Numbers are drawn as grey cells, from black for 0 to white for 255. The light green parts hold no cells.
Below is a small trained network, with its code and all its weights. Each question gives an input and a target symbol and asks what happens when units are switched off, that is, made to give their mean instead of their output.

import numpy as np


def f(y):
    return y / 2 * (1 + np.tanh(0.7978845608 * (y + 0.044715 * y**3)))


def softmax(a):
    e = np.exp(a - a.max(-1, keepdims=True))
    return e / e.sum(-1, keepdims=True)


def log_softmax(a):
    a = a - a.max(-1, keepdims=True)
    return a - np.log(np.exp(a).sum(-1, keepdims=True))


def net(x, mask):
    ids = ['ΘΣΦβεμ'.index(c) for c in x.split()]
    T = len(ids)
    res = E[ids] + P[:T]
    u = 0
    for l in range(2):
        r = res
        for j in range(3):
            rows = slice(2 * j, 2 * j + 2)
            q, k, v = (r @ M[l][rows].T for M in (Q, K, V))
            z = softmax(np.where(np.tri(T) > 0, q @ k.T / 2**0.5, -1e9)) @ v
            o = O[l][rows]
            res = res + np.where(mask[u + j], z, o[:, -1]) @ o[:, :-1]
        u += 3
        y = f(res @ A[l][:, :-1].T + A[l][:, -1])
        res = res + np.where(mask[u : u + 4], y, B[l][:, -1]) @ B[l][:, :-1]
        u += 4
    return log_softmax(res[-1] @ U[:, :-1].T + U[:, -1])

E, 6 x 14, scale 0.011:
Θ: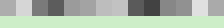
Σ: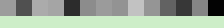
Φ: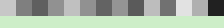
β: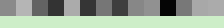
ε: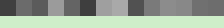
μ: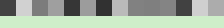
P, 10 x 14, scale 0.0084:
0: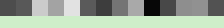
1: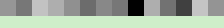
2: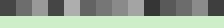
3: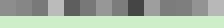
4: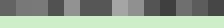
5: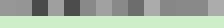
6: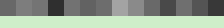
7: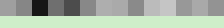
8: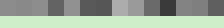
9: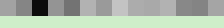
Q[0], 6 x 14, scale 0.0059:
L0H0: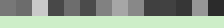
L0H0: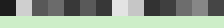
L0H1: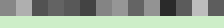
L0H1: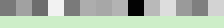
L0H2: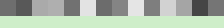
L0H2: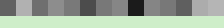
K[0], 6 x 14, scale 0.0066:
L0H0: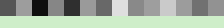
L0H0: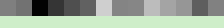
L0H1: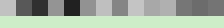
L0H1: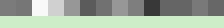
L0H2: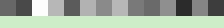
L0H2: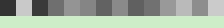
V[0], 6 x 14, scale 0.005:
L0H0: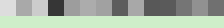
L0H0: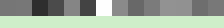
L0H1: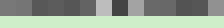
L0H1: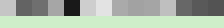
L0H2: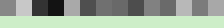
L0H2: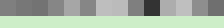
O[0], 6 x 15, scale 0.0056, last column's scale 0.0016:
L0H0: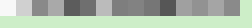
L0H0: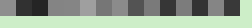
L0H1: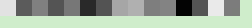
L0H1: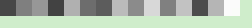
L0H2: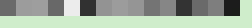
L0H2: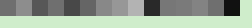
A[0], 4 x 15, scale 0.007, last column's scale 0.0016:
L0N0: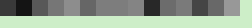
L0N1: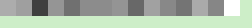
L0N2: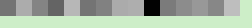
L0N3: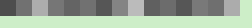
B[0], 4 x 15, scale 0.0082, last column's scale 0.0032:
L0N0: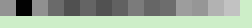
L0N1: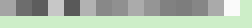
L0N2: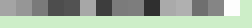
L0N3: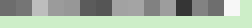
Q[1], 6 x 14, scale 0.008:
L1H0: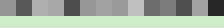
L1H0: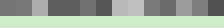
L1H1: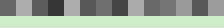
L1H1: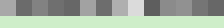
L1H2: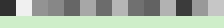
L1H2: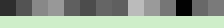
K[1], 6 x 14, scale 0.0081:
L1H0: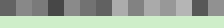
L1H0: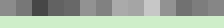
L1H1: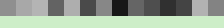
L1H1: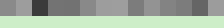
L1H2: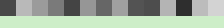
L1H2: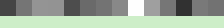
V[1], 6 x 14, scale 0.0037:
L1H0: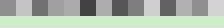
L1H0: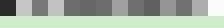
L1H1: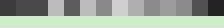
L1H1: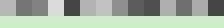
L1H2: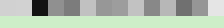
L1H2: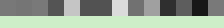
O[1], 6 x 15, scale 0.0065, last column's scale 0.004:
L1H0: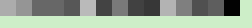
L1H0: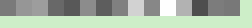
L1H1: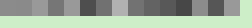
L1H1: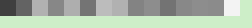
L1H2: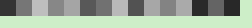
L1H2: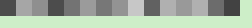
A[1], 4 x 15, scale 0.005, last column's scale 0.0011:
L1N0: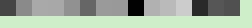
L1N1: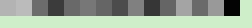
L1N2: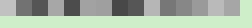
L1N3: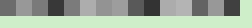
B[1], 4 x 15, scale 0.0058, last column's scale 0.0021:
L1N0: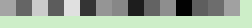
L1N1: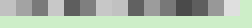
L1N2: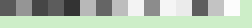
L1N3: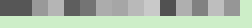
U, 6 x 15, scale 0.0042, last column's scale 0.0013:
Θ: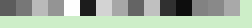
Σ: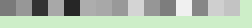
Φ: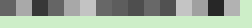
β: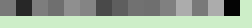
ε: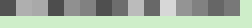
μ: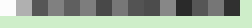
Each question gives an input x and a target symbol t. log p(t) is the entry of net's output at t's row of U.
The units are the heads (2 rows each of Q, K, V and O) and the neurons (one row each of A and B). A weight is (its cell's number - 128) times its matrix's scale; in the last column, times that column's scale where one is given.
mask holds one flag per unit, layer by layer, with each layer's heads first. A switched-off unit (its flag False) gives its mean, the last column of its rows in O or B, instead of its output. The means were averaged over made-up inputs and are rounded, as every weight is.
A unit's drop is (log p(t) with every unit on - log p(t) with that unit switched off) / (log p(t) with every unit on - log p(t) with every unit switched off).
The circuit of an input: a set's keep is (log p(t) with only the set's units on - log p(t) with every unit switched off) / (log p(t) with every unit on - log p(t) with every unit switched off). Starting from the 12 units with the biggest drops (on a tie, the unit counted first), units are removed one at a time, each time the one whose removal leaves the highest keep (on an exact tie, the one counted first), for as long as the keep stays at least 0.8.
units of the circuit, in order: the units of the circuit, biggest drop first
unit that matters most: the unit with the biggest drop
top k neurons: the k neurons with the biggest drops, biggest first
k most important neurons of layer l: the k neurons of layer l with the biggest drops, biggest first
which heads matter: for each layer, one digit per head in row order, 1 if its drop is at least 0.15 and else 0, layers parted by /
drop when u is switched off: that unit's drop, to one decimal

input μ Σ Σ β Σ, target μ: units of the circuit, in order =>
[L1H0, L0H1, L0N3]
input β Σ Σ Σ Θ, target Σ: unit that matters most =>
L1N3
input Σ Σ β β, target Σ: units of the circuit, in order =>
[L1H1, L1N2]
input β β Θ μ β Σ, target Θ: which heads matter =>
010 / 011
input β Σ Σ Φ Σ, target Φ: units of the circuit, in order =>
[L0H1, L0H2, L1H0]
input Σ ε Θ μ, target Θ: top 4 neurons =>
[L0N0, L0N2, L1N0, L1N2]
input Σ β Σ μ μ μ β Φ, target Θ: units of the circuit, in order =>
[L1H2, L1N0, L1H1, L0N1]
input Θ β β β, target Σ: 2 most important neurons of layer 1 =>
[L1N2, L1N0]
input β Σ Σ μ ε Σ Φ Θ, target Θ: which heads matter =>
000 / 001
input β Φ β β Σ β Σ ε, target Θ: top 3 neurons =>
[L0N2, L1N0, L0N0]
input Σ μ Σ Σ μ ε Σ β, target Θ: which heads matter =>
001 / 100
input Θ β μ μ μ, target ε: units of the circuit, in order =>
[L1H0, L0H0, L0N3]
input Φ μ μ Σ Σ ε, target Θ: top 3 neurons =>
[L1N0, L0N0, L0N2]
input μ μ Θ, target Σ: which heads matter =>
001 / 100
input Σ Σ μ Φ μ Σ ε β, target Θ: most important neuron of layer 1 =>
[L1N2]
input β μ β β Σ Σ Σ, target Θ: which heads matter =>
010 / 110
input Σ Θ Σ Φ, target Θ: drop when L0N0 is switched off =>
0.2
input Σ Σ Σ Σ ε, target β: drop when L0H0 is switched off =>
0.5
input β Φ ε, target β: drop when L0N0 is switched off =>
0.9
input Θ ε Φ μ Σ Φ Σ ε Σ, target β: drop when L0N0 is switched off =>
0.7
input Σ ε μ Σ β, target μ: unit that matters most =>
L1H1
